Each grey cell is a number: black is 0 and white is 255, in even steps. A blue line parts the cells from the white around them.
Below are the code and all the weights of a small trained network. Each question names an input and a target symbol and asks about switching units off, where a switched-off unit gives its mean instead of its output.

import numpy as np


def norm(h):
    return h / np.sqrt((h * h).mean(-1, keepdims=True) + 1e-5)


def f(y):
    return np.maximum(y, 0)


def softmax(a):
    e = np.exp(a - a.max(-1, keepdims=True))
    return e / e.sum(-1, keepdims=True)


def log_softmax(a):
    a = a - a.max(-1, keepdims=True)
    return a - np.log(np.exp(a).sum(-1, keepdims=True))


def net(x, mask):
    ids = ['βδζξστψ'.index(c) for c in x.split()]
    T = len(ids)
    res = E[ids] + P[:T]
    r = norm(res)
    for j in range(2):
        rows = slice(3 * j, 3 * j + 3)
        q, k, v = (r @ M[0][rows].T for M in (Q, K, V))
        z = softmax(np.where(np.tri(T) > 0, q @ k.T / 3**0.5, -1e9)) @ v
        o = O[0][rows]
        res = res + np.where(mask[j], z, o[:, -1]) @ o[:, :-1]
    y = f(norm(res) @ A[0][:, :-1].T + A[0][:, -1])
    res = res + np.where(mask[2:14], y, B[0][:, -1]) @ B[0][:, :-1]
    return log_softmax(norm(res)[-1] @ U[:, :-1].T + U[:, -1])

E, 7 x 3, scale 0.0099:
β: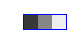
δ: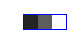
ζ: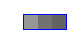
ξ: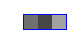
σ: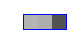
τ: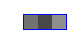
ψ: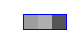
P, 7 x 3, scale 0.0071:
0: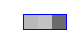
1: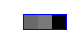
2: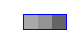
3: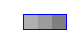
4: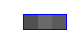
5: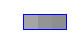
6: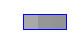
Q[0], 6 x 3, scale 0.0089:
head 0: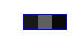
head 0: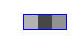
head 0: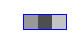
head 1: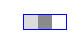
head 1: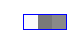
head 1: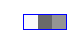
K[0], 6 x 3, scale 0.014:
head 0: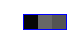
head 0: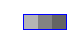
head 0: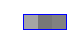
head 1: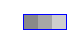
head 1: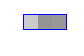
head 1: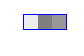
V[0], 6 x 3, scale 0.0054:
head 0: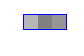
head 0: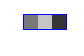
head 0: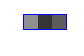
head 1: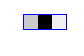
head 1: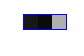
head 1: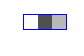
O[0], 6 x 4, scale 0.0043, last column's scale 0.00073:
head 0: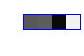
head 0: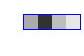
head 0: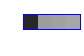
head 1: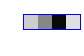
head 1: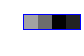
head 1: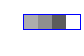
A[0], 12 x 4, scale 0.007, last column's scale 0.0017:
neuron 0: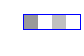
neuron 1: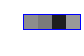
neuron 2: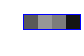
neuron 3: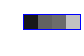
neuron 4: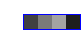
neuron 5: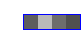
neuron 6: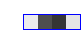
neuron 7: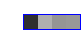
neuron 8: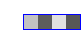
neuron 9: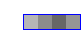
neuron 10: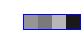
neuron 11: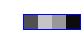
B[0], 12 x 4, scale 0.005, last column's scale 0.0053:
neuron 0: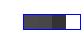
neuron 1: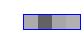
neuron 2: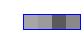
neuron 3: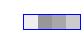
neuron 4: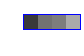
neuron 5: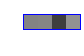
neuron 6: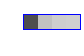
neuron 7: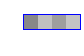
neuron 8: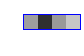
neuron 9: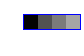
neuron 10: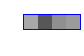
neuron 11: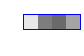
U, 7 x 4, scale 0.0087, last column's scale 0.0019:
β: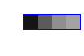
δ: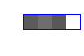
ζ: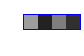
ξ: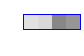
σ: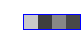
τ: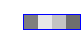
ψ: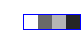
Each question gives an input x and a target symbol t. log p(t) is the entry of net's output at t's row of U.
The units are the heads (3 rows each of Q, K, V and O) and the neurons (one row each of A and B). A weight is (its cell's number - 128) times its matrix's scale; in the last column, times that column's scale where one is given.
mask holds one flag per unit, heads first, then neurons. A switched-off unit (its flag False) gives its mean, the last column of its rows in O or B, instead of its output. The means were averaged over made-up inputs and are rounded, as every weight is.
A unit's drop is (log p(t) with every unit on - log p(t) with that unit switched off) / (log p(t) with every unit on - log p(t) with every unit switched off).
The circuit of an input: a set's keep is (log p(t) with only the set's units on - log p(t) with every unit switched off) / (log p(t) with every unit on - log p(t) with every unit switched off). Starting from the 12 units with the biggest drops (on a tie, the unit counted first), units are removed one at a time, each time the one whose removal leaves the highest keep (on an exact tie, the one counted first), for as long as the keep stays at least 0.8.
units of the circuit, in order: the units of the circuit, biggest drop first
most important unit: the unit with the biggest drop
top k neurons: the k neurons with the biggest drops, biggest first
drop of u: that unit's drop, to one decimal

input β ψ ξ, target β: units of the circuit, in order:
[neuron 6; neuron 3]
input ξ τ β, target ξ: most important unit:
head 0
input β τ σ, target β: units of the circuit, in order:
[neuron 0; head 1; neuron 3; neuron 9]
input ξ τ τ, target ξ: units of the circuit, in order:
[neuron 6; head 1]
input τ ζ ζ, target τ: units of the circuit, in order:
[neuron 6; neuron 9]
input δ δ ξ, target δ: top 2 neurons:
[neuron 3; neuron 9]
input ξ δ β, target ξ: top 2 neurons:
[neuron 3; neuron 11]
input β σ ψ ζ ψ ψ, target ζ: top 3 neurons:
[neuron 0; neuron 3; neuron 6]
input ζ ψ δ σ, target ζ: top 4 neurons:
[neuron 0; neuron 3; neuron 9; neuron 7]
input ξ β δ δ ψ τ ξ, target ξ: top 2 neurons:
[neuron 0; neuron 8]
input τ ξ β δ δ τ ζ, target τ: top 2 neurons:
[neuron 6; neuron 9]
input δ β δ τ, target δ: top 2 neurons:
[neuron 3; neuron 9]
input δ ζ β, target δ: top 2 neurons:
[neuron 0; neuron 6]
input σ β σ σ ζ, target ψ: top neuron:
[neuron 3]
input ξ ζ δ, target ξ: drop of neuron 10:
0.0
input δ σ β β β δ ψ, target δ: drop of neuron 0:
0.7
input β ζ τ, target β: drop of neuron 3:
0.7
